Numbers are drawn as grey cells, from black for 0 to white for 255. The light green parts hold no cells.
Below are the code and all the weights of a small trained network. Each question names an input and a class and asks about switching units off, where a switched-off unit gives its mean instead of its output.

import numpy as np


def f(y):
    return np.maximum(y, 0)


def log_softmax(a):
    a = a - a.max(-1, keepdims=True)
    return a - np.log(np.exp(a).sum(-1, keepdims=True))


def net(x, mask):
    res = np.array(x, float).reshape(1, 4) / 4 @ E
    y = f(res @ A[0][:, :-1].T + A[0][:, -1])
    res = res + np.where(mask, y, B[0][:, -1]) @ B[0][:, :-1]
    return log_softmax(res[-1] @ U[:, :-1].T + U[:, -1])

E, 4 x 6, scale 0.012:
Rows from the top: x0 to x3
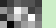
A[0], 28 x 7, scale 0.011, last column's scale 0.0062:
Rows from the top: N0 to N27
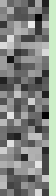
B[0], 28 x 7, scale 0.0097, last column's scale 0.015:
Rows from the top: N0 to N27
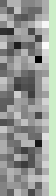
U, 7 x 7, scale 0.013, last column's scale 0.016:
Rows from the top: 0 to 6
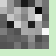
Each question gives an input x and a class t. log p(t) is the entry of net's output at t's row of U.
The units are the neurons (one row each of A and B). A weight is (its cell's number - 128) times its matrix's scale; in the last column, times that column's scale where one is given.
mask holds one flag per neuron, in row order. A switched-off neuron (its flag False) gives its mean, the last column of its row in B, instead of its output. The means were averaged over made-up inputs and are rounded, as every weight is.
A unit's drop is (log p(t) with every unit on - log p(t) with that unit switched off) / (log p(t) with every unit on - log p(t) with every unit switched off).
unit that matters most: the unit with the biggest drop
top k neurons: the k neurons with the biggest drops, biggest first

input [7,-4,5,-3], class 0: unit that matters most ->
N11
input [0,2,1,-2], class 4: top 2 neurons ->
N8, N19
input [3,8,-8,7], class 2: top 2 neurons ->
N25, N17
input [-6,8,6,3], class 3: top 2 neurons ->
N4, N13
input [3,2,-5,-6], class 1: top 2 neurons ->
N20, N5
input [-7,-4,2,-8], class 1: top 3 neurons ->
N20, N5, N16
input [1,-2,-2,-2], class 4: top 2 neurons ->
N8, N3
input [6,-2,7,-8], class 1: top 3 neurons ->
N20, N5, N16
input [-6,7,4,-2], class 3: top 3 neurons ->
N4, N13, N11
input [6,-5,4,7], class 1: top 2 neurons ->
N8, N19
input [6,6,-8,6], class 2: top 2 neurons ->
N25, N17
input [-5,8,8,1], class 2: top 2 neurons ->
N3, N24
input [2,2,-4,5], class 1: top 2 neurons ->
N8, N3
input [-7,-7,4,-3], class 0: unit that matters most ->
N6
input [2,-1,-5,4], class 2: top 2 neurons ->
N25, N20
